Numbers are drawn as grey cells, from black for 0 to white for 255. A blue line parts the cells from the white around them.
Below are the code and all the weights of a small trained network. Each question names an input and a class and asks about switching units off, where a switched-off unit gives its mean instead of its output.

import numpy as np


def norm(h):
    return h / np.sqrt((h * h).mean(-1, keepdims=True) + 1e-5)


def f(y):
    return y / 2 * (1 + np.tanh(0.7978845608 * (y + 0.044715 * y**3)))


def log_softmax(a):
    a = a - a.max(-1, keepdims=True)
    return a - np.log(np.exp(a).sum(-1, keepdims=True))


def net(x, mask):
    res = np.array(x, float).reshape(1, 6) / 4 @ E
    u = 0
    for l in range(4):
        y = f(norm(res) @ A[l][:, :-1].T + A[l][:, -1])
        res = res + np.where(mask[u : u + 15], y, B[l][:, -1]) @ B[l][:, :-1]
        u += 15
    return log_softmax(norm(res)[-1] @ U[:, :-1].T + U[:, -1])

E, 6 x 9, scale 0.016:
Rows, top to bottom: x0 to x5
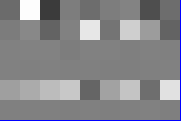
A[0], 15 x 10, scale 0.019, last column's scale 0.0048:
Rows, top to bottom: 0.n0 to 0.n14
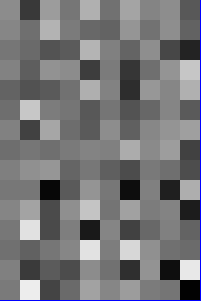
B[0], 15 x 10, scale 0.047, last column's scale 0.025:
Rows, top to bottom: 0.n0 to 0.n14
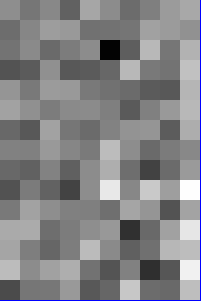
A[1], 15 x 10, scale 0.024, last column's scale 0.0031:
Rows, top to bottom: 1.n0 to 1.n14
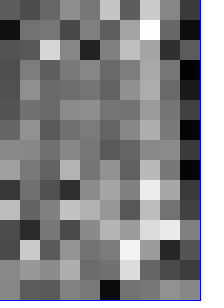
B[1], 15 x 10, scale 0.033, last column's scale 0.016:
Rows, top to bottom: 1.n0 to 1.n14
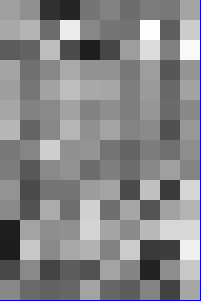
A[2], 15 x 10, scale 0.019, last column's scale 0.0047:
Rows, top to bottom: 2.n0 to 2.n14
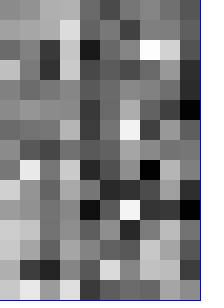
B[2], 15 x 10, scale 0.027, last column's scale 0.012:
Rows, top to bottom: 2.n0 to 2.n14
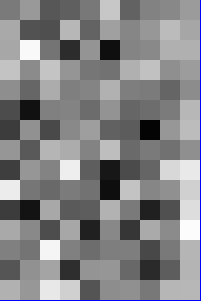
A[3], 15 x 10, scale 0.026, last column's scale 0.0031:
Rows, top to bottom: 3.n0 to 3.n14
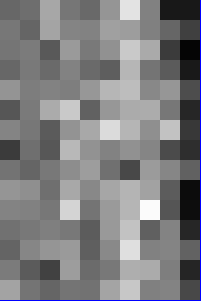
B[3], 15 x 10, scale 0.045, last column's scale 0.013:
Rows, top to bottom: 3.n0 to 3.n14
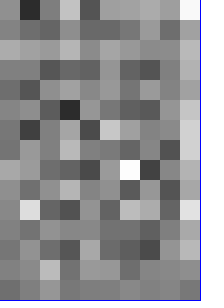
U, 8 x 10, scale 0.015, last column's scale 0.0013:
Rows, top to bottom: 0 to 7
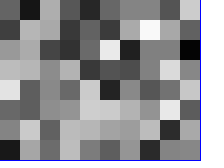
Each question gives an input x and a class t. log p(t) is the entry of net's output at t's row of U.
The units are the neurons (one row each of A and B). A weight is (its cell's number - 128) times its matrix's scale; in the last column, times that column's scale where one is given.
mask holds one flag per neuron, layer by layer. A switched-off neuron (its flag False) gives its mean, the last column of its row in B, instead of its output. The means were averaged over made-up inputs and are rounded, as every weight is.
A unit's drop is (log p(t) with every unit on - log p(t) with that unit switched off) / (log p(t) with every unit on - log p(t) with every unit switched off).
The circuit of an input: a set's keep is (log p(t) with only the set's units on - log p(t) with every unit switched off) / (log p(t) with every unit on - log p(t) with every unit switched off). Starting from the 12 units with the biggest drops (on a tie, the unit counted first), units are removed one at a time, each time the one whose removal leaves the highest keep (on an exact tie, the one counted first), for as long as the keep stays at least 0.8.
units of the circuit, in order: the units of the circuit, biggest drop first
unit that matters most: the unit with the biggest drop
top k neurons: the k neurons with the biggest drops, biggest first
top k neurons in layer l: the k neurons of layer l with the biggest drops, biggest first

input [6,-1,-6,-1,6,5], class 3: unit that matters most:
0.n9
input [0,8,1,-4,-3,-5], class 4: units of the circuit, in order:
[0.n12; 0.n2]
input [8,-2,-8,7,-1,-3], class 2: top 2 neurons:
[0.n13; 0.n11]
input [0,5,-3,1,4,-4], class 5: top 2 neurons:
[0.n12; 0.n13]
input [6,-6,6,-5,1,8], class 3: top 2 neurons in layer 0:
[0.n11; 0.n9]
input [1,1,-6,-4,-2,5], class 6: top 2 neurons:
[0.n9; 0.n2]
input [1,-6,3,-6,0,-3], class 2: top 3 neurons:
[0.n11; 0.n13; 0.n3]
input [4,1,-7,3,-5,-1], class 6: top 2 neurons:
[0.n9; 0.n14]
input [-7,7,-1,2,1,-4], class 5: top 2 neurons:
[0.n13; 0.n11]
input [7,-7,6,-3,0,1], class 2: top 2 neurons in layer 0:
[0.n13; 0.n4]
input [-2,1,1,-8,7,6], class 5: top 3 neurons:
[0.n13; 0.n3; 0.n14]
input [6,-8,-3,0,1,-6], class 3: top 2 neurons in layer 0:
[0.n11; 0.n9]
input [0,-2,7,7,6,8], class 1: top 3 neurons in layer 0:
[0.n13; 0.n11; 0.n12]
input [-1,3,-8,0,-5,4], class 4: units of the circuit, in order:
[0.n13]
